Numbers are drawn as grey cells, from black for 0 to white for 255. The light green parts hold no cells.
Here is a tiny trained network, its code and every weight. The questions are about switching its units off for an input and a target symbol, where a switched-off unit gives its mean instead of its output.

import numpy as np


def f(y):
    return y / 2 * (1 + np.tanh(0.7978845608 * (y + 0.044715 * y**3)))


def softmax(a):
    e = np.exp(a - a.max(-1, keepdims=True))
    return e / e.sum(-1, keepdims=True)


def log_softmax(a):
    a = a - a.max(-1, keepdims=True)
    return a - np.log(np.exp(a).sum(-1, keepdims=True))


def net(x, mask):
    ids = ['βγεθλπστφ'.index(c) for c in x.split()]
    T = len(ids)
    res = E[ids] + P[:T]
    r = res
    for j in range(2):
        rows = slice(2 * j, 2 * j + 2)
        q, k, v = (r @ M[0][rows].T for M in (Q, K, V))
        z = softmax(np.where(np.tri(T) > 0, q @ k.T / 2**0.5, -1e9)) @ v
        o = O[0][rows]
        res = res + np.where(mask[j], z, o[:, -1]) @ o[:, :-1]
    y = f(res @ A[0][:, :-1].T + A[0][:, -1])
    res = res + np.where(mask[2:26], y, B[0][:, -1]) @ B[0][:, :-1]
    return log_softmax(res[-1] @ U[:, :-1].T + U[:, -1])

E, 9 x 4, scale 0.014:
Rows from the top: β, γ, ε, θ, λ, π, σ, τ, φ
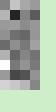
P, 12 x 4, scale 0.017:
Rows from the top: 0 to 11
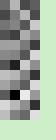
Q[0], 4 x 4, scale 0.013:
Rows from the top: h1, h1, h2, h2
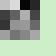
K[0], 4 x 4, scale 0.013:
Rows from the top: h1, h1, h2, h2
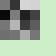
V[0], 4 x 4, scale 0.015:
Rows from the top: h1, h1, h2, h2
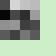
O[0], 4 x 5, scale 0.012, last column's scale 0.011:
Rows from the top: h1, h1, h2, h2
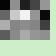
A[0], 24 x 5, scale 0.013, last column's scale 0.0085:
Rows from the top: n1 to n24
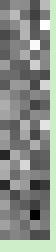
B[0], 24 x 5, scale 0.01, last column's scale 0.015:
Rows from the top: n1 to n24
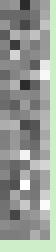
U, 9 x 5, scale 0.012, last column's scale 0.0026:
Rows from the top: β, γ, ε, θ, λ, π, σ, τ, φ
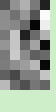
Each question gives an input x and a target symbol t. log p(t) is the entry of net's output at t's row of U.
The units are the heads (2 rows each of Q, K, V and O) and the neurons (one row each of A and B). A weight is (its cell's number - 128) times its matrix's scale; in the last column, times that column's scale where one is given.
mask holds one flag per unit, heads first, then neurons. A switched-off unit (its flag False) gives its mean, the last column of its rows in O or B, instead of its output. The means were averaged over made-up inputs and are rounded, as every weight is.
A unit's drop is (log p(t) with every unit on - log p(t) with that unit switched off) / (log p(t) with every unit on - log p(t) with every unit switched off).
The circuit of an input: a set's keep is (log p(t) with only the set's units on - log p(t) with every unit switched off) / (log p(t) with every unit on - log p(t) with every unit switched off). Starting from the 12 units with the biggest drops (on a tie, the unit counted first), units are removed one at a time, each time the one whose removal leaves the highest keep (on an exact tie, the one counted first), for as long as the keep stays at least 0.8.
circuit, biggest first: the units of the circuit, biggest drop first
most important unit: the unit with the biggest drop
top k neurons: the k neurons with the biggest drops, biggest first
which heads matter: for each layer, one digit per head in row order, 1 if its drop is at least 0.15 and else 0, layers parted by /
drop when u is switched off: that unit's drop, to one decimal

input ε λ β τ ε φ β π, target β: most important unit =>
h1
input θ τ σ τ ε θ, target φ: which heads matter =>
10
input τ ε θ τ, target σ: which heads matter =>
10
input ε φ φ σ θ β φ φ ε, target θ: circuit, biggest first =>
[h1, n20]
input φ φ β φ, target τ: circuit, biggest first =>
[h1, n22, n13]
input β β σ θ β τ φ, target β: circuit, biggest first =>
[h1, n19]
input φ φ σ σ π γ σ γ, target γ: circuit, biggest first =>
[h1, n21, n18]
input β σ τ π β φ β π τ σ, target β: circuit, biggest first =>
[h1, h2, n16]
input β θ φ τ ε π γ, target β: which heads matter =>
10
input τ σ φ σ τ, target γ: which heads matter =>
10
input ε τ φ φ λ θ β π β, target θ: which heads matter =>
10
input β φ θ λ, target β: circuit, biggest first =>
[h1, n16]
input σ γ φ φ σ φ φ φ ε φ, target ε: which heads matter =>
00
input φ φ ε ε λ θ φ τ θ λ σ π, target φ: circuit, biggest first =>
[h1]
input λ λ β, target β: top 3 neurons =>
[n19, n16, n13]
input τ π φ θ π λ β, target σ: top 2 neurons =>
[n17, n5]
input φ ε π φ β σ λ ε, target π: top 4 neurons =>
[n19, n16, n9, n6]
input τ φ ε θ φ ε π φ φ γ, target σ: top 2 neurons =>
[n17, n4]
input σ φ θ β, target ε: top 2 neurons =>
[n8, n17]
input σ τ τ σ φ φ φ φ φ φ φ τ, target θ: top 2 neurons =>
[n20, n15]
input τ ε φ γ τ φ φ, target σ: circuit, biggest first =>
[h1]
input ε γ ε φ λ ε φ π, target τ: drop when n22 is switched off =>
0.2
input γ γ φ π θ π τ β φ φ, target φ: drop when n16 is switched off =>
0.1
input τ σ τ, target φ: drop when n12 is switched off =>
0.1
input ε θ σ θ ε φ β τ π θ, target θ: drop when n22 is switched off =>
0.0
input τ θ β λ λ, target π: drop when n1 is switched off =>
0.1
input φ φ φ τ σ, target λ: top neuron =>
[n17]
